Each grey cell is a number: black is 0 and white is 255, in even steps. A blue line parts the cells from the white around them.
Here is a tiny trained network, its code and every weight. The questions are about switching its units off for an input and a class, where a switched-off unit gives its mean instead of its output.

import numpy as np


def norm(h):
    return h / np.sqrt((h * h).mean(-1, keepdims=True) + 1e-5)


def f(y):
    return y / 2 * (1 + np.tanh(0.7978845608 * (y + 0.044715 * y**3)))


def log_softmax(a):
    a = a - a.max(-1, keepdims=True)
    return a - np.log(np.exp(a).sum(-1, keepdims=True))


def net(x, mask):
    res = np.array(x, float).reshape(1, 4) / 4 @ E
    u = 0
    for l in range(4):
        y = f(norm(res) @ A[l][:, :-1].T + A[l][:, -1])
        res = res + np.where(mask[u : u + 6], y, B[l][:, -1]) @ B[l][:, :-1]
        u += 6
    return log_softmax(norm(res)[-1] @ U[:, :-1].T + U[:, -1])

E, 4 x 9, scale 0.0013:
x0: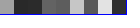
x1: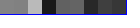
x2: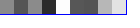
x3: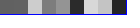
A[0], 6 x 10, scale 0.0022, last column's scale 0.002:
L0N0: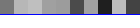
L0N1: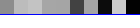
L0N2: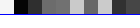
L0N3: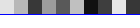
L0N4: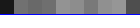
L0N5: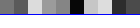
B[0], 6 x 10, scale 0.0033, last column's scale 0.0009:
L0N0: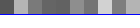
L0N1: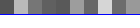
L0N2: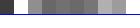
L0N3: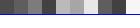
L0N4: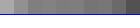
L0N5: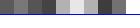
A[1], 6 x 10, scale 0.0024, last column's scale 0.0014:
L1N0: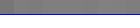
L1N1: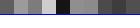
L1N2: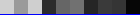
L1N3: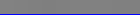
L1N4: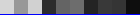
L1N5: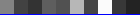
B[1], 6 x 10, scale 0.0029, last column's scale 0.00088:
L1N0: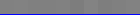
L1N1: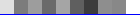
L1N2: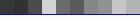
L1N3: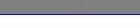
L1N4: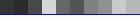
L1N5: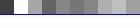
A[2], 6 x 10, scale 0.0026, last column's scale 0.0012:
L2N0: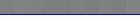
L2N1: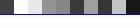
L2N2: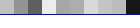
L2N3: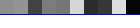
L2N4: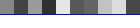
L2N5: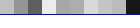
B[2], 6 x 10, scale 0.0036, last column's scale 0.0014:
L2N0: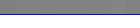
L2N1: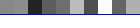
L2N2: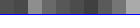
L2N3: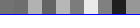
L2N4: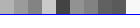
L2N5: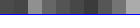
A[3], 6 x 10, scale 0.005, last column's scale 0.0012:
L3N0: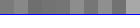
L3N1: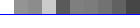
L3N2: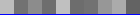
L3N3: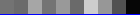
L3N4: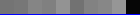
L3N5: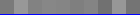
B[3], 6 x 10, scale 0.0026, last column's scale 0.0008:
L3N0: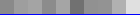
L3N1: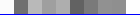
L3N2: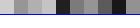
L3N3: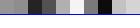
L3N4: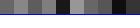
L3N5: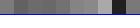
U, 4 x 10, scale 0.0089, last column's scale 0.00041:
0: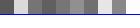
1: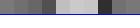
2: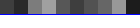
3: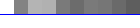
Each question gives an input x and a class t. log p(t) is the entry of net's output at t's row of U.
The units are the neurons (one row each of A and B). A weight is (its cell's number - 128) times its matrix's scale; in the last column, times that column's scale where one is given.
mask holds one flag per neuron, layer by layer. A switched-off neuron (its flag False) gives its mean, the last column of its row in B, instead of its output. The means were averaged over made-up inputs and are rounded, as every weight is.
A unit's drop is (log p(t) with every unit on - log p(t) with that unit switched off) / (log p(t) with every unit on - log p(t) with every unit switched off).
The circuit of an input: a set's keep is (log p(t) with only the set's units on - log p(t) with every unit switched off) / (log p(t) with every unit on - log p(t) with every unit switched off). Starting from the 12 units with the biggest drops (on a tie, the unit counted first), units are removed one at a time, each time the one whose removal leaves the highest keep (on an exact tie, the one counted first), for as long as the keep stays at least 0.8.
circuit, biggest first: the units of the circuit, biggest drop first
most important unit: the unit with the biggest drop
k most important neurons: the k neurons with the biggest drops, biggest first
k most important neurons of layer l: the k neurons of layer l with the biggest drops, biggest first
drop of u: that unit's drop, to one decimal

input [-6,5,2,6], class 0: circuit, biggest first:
(L2N1)
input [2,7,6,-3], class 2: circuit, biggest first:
(L1N4, L1N2)
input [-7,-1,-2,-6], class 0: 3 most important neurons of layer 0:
(L0N5, L0N0, L0N1)
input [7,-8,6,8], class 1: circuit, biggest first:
(L0N5, L3N3)
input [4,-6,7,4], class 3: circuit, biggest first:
(L2N4, L3N2)
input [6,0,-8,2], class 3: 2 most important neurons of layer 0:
(L0N0, L0N1)
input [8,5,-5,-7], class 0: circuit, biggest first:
(L0N2, L1N5)
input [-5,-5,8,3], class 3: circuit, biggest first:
(L2N4, L3N2)
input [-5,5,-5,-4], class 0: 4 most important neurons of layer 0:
(L0N0, L0N1, L0N5, L0N3)
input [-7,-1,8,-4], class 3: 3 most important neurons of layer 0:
(L0N2, L0N5, L0N4)
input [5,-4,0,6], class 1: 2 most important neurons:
(L0N5, L3N3)
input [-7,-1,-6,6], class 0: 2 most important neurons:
(L2N1, L0N3)
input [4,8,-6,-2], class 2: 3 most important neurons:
(L1N4, L1N2, L2N4)
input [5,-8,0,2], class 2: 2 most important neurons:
(L2N5, L2N2)
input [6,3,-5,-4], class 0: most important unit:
L0N2
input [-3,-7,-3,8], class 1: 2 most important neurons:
(L0N5, L3N3)
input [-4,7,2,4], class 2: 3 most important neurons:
(L0N2, L0N3, L1N4)
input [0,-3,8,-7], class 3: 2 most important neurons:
(L0N5, L2N4)
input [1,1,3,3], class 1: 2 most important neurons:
(L0N5, L1N1)
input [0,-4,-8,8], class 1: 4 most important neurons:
(L0N5, L3N3, L2N4, L3N2)
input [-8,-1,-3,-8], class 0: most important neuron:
(L2N1)
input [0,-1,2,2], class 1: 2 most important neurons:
(L0N5, L1N1)
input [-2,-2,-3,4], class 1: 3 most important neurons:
(L0N5, L2N4, L0N2)
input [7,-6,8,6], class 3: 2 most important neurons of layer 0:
(L0N3, L0N1)
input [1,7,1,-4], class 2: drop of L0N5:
0.4
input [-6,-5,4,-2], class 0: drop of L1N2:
0.2
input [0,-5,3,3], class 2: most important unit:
L0N3
